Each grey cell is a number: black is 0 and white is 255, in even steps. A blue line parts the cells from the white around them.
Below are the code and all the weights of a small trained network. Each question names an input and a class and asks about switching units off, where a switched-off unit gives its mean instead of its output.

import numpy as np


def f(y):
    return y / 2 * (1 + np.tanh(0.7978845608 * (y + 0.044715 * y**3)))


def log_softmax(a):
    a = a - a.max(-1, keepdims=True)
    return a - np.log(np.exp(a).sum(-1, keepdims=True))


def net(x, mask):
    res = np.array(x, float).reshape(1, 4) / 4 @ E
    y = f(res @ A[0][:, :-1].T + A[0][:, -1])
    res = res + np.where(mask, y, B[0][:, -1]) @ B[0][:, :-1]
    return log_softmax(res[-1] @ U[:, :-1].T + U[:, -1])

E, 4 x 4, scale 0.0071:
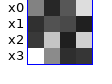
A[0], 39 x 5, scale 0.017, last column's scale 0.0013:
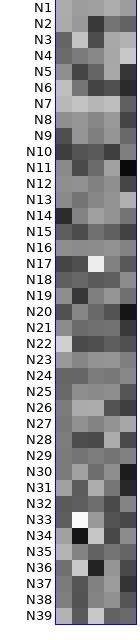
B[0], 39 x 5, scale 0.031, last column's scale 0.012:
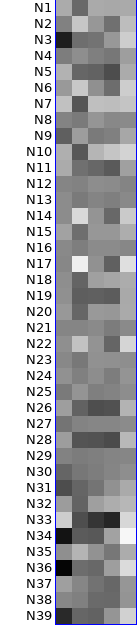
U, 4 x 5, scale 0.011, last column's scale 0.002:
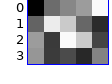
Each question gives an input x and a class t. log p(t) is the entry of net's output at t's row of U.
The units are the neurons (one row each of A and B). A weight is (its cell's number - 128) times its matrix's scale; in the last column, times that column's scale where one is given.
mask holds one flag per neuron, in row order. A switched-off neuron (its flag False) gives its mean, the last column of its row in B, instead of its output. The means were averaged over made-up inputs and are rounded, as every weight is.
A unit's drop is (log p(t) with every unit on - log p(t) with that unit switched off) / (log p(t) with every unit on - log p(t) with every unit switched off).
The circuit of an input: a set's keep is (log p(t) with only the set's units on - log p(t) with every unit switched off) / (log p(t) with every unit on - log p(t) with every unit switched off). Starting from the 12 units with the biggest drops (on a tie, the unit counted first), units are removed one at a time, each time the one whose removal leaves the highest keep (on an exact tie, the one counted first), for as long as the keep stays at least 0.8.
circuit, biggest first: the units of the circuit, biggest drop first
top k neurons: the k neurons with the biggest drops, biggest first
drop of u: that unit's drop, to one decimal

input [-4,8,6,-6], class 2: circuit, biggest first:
N10
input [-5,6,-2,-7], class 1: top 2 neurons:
N17, N14
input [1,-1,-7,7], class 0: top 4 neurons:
N34, N39, N17, N31
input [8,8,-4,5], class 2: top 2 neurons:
N10, N33
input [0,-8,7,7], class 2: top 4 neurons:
N7, N1, N34, N17
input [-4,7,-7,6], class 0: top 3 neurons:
N34, N39, N7
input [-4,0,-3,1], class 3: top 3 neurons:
N36, N3, N26
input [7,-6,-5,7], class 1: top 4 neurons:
N22, N33, N6, N35
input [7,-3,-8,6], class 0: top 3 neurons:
N34, N39, N33
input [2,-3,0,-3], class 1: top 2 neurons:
N10, N32
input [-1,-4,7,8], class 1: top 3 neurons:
N2, N34, N6
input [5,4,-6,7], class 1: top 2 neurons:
N22, N6
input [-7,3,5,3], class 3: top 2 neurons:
N33, N34
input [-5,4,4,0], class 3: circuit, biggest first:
N33
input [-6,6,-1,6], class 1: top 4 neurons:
N6, N22, N2, N7
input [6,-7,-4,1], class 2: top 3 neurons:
N7, N33, N1
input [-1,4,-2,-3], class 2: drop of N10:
0.2
